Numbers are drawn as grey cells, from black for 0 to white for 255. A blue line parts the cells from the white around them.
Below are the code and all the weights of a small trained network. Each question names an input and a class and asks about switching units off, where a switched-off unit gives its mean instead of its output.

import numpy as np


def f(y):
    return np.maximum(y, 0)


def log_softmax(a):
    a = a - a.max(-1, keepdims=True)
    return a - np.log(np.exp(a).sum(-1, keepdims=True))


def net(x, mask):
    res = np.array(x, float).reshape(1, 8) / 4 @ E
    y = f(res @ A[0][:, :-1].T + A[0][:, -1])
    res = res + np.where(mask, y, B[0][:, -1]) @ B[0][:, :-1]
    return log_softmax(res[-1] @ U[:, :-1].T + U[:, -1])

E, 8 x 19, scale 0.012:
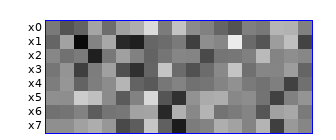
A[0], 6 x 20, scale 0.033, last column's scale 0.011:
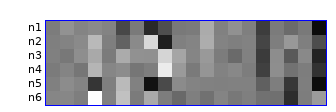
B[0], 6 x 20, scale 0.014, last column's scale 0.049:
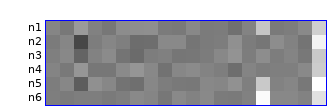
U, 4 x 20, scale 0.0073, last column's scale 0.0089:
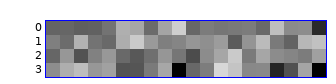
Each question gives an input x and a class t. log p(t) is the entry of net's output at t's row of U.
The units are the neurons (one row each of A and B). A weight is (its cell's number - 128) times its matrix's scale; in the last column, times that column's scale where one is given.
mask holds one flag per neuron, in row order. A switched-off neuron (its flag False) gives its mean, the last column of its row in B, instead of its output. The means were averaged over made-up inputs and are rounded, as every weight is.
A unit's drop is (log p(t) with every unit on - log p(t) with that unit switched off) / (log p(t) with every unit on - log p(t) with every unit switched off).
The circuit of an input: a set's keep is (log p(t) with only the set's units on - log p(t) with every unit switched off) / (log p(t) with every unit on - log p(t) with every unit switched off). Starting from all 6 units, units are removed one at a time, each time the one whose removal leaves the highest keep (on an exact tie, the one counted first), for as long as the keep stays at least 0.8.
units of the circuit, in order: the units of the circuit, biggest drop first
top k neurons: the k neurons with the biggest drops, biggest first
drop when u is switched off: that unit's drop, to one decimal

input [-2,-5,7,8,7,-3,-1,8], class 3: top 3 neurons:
n2, n6, n3
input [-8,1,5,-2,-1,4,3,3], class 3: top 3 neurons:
n6, n4, n2
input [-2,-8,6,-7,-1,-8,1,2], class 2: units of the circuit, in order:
n5
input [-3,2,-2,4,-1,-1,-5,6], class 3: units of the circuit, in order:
n2, n5
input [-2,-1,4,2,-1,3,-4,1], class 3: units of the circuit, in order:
n2, n6
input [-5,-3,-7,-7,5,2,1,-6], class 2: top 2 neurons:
n3, n5
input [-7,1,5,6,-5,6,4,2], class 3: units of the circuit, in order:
n6, n5
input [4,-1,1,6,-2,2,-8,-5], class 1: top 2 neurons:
n4, n2
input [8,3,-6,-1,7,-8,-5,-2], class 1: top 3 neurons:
n4, n2, n5
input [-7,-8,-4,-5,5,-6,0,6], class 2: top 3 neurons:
n5, n1, n4
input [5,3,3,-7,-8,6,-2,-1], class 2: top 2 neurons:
n2, n4
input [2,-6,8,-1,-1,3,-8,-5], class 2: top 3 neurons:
n3, n1, n4
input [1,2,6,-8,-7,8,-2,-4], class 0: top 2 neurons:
n5, n3
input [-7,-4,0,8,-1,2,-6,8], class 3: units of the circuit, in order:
n2
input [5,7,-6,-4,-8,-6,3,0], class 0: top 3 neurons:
n5, n3, n6
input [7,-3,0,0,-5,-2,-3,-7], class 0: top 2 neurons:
n5, n6
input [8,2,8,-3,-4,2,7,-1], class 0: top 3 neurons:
n5, n3, n6
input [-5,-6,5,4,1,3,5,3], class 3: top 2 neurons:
n6, n2
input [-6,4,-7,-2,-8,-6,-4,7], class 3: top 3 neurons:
n6, n4, n2
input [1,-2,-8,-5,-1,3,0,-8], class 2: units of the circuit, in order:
n3
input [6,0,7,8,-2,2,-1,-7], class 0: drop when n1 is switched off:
0.2
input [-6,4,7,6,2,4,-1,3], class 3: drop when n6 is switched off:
0.1
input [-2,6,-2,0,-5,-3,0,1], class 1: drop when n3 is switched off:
0.1
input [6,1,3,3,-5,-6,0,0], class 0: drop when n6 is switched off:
0.2
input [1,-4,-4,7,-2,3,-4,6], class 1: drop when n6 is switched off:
0.2
